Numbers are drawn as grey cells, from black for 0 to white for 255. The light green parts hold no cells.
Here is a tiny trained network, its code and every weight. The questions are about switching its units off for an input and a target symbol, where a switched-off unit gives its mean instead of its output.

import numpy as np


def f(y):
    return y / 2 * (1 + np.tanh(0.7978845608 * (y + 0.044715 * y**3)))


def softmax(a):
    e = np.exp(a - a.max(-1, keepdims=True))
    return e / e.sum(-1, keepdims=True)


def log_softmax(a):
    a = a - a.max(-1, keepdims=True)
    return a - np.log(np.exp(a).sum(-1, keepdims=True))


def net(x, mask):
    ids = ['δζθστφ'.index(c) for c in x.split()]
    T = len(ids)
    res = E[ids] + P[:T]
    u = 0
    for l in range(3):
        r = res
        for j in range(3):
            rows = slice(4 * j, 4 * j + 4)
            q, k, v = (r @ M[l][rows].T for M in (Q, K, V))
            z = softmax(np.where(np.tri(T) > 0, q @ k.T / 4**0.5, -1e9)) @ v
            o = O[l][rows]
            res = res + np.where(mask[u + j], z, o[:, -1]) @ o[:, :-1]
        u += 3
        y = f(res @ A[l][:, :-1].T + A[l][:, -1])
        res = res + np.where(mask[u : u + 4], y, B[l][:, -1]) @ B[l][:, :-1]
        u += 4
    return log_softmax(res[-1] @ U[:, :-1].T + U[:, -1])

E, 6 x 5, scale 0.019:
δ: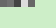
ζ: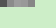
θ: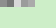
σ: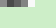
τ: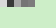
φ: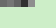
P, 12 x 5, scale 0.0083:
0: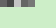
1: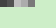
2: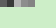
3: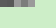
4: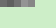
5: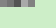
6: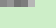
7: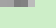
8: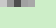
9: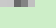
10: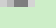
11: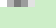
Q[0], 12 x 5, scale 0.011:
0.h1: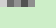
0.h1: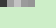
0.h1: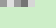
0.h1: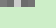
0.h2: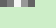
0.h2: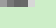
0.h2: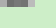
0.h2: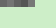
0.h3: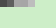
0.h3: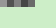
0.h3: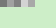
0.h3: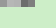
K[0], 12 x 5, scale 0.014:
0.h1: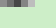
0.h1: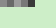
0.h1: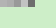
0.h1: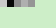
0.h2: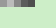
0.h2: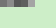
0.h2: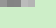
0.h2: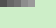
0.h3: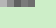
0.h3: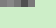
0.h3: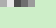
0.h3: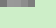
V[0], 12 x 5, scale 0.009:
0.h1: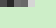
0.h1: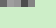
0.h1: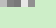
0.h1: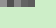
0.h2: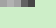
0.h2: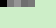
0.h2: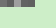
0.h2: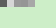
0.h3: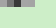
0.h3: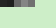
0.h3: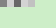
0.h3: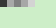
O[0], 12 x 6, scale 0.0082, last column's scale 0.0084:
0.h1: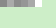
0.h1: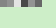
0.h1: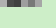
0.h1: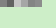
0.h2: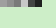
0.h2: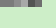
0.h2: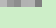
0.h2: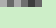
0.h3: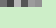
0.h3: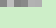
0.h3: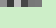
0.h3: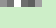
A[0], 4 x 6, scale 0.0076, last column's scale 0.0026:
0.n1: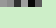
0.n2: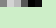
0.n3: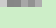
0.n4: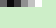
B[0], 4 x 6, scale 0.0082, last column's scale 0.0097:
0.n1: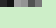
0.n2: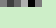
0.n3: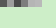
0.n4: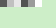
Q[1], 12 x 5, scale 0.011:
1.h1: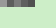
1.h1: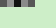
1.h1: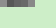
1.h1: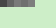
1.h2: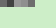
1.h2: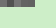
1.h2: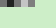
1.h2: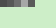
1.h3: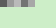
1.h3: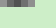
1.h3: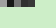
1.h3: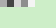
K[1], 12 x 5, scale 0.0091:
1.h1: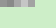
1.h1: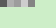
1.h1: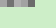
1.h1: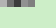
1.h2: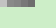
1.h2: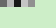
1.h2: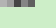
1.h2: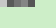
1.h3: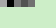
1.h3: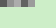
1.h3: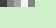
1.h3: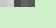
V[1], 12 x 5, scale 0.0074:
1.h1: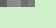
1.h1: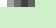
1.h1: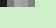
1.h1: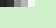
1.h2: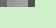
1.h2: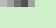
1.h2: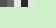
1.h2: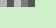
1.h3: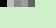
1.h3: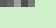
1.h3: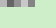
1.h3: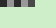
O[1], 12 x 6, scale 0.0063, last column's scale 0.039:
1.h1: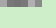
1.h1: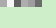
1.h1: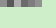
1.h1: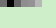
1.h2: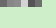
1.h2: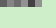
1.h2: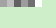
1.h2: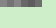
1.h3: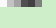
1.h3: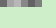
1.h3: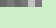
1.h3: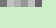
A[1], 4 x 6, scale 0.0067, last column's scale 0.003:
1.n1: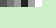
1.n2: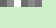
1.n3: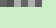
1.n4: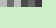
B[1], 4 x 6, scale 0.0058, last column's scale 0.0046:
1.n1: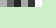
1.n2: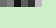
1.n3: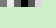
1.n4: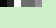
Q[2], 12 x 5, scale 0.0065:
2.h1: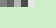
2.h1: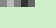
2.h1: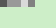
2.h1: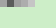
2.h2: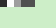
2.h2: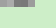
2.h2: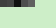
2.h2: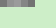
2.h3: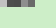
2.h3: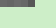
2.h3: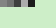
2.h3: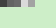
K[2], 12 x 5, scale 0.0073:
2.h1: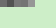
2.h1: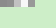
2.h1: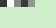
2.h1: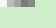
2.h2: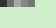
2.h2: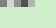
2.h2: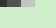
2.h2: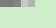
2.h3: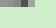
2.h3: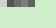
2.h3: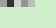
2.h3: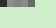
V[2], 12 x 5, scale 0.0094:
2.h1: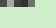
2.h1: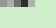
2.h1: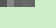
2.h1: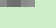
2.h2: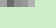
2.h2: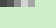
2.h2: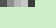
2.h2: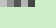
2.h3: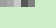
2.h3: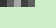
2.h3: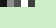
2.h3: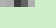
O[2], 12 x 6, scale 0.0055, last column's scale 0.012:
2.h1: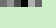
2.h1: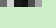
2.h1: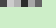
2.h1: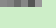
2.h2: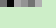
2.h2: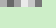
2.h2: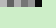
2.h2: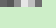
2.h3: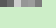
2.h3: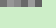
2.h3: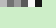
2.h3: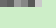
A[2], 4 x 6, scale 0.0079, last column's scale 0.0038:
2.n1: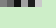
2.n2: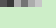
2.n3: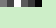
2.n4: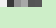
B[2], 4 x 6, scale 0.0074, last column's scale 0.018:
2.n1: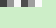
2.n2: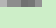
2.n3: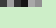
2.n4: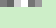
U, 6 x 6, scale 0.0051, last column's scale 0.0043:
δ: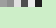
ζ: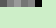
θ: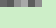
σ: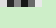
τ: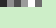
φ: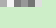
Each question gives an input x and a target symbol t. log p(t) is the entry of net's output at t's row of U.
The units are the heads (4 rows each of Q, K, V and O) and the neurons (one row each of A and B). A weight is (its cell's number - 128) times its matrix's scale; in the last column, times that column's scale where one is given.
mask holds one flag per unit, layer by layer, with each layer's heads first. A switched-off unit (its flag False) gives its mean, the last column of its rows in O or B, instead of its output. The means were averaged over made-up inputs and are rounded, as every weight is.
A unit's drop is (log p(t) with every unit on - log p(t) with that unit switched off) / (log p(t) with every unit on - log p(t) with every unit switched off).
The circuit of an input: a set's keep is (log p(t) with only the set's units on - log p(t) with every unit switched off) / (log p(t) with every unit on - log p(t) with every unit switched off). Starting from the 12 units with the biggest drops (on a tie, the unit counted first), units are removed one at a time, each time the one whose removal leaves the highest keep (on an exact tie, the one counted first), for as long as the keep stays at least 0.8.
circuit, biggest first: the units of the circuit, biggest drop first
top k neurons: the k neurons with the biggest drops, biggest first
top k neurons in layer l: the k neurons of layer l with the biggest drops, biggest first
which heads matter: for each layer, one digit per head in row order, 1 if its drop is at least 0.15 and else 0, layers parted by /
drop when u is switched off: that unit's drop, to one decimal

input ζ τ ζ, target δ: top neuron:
(1.n2)
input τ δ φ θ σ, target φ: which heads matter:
001 / 011 / 000
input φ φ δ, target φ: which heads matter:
101 / 101 / 000
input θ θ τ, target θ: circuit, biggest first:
(2.h1, 2.n4)
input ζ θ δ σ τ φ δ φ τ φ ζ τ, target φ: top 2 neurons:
(0.n3, 0.n4)
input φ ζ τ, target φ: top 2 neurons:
(2.n1, 0.n3)
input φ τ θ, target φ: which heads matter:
101 / 101 / 000
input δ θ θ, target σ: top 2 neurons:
(1.n3, 2.n1)
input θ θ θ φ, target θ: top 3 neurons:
(0.n4, 2.n4, 2.n1)
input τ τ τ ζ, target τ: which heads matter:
011 / 000 / 000
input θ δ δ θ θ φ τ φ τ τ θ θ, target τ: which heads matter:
000 / 101 / 000
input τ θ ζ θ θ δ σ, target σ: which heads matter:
000 / 100 / 000
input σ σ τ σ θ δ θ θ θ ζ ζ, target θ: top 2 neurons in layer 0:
(0.n4, 0.n3)
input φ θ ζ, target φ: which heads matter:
101 / 101 / 000
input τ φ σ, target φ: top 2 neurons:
(0.n4, 0.n3)
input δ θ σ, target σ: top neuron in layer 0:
(0.n3)
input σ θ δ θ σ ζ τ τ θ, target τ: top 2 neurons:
(0.n4, 1.n3)
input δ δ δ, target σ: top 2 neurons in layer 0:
(0.n4, 0.n1)
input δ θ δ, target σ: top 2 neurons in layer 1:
(1.n3, 1.n2)
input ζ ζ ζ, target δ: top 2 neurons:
(1.n4, 0.n2)
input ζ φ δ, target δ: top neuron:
(0.n2)
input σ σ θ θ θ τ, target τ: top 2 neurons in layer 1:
(1.n3, 1.n1)
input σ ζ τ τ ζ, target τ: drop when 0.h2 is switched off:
0.2
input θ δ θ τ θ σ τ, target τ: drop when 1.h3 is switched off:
0.4
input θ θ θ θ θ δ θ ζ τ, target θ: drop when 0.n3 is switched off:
-0.1
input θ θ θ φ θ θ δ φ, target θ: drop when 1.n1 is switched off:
0.0
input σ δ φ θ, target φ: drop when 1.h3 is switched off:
0.2
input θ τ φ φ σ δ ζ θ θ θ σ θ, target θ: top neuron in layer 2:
(2.n4)
